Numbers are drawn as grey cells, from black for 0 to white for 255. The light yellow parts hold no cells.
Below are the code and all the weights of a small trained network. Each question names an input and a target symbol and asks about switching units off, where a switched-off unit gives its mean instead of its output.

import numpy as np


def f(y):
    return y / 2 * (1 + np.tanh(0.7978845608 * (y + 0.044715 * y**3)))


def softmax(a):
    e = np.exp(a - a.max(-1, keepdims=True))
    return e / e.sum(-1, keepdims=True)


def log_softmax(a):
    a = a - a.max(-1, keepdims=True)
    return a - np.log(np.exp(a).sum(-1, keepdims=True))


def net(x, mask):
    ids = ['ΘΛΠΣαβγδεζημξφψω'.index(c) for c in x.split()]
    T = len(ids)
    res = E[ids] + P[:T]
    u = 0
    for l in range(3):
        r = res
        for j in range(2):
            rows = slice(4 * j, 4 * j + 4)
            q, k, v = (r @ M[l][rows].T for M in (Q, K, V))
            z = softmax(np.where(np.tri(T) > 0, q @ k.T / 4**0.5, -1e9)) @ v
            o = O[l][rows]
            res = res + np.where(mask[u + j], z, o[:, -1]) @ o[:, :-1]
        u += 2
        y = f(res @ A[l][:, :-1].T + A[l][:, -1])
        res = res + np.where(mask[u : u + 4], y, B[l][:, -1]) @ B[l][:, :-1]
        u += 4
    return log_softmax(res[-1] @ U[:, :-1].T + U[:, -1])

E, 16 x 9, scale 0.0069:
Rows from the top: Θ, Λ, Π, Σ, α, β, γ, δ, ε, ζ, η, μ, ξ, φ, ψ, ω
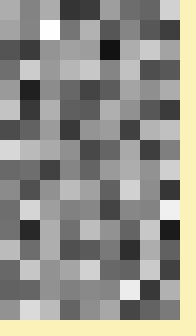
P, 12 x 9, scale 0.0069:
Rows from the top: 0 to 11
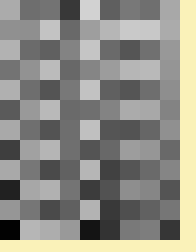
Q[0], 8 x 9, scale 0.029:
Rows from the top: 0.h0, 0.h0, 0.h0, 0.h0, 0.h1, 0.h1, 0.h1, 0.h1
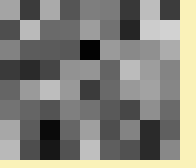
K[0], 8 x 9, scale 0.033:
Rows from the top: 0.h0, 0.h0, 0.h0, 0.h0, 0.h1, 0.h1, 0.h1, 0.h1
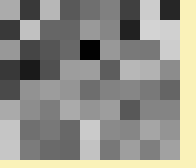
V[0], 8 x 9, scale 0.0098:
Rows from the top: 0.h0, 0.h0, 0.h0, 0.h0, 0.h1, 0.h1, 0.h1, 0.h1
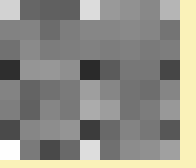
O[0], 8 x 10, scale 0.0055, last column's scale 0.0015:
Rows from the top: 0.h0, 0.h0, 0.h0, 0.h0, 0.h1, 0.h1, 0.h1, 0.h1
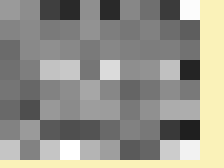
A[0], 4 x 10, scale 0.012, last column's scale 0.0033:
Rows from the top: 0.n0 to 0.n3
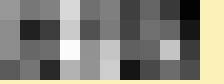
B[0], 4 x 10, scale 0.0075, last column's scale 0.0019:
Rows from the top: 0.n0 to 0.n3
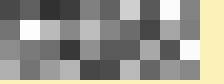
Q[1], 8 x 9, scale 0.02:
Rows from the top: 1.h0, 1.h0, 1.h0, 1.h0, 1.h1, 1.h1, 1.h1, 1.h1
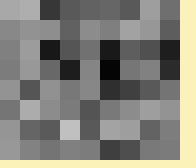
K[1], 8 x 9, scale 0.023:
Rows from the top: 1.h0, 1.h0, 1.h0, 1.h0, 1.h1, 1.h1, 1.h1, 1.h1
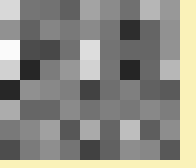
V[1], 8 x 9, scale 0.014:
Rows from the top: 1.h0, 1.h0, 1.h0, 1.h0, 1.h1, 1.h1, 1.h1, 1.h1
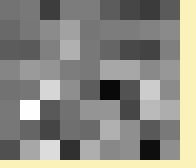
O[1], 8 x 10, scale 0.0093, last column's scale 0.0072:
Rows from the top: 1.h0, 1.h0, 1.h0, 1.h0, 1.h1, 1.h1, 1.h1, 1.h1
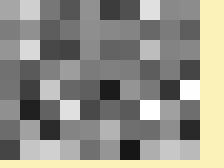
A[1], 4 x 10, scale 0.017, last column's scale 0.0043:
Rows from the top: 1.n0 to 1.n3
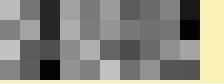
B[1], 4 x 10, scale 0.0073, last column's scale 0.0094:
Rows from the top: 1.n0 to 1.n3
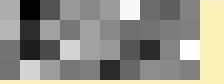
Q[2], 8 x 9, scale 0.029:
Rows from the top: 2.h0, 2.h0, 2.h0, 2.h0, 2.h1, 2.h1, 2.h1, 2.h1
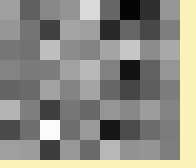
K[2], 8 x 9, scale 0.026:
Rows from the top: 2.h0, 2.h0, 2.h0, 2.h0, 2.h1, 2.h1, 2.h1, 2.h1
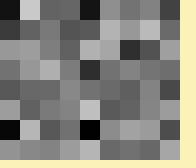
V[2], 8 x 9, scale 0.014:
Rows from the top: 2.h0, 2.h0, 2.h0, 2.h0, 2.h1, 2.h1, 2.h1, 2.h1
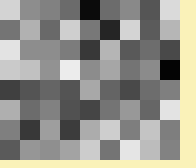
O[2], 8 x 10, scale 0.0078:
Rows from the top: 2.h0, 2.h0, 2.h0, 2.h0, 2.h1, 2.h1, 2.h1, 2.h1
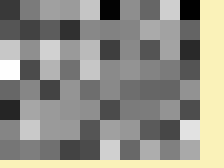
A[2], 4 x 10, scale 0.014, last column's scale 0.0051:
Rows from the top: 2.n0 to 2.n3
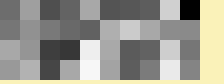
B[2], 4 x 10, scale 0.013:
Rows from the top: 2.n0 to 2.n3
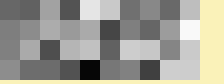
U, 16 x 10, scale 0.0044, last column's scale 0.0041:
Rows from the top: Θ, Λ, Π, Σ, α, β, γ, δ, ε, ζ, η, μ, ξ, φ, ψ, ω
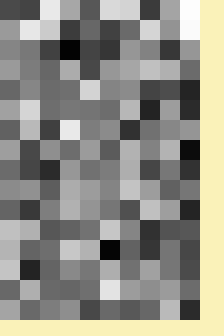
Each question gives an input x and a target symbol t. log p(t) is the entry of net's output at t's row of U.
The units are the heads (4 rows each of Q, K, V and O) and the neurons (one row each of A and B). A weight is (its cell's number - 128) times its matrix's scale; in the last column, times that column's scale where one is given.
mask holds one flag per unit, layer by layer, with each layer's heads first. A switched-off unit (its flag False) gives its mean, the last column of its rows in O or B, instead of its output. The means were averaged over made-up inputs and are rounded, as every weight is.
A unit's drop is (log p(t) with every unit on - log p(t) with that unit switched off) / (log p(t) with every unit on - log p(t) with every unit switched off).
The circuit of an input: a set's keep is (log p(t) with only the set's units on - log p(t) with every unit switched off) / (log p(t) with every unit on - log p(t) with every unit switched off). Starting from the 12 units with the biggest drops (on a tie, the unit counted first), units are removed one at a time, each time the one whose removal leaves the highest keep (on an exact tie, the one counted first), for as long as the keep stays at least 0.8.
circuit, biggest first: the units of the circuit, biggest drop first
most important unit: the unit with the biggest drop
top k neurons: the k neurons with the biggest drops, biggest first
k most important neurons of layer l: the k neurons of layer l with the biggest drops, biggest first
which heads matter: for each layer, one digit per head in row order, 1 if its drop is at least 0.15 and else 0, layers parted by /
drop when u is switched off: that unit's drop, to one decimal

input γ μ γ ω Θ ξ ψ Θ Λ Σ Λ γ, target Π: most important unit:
0.h1
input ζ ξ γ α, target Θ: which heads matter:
00 / 10 / 00
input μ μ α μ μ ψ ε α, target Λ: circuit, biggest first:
[0.h1; 1.n2; 0.h0; 1.h0]
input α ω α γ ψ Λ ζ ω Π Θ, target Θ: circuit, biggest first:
[0.h0; 1.h0]
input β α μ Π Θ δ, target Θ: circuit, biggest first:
[0.h0; 1.h0]
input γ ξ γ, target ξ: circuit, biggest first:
[2.h0; 1.n2; 0.h0]
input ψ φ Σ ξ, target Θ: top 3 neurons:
[0.n2; 2.n2; 1.n2]
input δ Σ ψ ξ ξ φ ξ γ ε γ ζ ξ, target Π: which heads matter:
01 / 01 / 00
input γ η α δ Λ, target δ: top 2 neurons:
[2.n3; 2.n2]
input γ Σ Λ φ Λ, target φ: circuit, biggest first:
[1.h1; 2.h0; 2.h1]
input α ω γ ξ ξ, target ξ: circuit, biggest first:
[2.h0; 1.h1; 1.n2]
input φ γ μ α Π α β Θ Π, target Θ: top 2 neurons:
[2.n0; 2.n3]
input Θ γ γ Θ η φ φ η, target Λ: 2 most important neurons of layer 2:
[2.n1; 2.n3]
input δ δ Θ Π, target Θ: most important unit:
1.h0
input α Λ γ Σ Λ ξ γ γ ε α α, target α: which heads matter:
01 / 01 / 10
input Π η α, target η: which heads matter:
01 / 01 / 10
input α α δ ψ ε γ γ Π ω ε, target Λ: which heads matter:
11 / 10 / 00
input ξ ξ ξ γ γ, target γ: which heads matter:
01 / 00 / 10
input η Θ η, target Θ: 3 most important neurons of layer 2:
[2.n0; 2.n3; 2.n2]
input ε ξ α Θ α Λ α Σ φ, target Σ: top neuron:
[2.n2]
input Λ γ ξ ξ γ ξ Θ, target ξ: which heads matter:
01 / 01 / 10
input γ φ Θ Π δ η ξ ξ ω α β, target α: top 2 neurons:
[0.n2; 2.n0]
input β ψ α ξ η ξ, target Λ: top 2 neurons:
[1.n2; 2.n1]
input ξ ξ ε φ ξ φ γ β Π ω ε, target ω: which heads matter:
01 / 01 / 00
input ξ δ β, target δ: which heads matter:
01 / 00 / 10
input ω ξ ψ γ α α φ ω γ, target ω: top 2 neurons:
[2.n3; 0.n2]
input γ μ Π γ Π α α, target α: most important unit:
0.n2
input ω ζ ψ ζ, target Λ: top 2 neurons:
[1.n2; 2.n1]
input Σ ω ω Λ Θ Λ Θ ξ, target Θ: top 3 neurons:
[0.n2; 2.n2; 1.n2]
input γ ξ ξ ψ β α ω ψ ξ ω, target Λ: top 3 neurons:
[1.n2; 0.n1; 2.n3]
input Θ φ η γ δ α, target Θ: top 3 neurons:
[0.n2; 2.n2; 1.n2]
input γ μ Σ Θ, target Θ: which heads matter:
00 / 10 / 00
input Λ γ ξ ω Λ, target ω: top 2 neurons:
[2.n3; 1.n2]
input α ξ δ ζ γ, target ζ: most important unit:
2.n2
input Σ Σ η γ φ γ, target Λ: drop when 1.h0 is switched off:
0.3
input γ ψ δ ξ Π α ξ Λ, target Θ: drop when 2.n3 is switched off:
0.0
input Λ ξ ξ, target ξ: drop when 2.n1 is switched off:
-0.1
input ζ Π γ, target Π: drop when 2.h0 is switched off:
0.2
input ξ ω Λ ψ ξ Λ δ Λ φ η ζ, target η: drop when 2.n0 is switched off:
0.1
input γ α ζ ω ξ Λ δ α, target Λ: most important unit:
0.h1
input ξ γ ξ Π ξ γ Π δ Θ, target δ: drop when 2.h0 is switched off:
0.7
